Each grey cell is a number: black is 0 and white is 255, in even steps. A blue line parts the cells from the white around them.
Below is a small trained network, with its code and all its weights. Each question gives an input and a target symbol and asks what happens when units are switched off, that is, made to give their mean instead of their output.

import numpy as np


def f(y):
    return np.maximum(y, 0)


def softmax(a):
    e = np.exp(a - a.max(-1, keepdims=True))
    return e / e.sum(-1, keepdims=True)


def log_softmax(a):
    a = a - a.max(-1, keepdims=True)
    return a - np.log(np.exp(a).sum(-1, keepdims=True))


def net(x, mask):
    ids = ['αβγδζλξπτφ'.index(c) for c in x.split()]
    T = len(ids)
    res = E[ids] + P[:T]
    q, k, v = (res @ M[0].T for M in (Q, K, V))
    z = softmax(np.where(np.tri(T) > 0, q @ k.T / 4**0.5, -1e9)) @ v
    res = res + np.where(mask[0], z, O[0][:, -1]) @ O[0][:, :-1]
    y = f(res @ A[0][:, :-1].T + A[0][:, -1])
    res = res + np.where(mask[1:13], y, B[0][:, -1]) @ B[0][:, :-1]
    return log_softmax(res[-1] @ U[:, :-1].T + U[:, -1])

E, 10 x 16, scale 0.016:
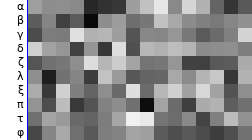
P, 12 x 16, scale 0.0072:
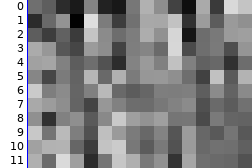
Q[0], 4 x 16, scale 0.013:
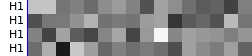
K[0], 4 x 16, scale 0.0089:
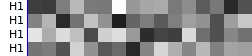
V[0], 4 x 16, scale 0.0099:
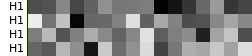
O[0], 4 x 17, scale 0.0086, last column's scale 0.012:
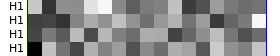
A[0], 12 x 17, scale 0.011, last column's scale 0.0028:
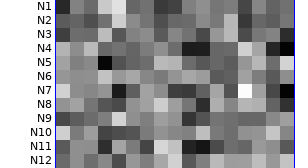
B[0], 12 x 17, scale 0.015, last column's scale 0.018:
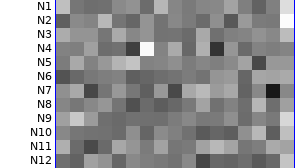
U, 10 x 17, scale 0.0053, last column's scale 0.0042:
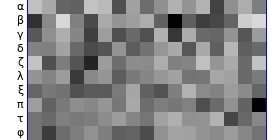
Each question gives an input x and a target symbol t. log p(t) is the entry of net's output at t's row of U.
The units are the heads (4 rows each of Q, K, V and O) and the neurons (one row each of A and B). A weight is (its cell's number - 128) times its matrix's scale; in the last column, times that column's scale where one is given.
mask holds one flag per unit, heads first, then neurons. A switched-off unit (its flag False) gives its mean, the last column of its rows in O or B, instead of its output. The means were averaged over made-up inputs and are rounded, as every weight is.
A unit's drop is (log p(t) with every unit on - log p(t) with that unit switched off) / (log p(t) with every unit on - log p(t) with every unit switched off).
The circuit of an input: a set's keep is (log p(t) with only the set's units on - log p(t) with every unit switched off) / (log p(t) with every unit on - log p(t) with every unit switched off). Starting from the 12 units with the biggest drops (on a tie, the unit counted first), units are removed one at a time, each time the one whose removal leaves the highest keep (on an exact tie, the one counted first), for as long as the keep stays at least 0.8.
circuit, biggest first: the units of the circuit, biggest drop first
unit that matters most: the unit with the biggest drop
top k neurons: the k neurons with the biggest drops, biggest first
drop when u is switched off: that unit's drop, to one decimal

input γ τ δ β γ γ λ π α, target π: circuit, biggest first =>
(H1; N2; N10)
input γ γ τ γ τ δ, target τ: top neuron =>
(N10)
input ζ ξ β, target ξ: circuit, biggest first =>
(H1; N2)
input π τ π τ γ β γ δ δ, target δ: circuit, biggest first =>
(H1; N8; N3)
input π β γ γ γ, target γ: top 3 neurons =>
(N7; N1; N12)
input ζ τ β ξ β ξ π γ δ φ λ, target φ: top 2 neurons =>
(N6; N12)
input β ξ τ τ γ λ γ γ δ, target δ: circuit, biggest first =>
(H1; N8)
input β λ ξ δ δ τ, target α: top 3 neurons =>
(N11; N2; N5)
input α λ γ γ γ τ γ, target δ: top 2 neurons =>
(N4; N7)
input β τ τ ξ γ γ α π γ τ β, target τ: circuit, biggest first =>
(H1; N10)
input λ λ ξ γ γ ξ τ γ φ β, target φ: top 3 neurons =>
(N6; N9; N12)
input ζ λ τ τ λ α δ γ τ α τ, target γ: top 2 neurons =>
(N12; N8)
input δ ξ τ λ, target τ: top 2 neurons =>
(N2; N10)
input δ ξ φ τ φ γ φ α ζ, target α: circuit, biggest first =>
(N1)
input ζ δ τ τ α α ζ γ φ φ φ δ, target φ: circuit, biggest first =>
(H1; N6)
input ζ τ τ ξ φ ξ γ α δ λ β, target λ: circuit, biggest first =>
(H1; N10)
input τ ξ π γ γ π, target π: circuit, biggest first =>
(H1; N2; N10)
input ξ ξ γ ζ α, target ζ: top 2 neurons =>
(N2; N10)
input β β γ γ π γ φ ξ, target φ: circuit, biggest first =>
(H1; N6; N1)
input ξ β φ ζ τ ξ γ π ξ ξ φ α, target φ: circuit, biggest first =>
(H1; N6; N9)
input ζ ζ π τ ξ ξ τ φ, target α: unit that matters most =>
N12
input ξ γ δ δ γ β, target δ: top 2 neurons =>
(N8; N3)
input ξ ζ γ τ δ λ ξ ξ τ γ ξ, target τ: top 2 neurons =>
(N10; N6)
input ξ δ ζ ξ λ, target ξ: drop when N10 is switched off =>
0.1
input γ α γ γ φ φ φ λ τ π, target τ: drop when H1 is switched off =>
0.4
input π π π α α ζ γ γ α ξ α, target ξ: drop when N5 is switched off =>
0.0
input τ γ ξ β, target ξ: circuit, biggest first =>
(H1)
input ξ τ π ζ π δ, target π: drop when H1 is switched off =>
0.9
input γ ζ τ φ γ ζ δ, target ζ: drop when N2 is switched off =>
0.4
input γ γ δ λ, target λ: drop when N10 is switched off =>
0.2
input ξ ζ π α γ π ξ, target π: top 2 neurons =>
(N2; N10)
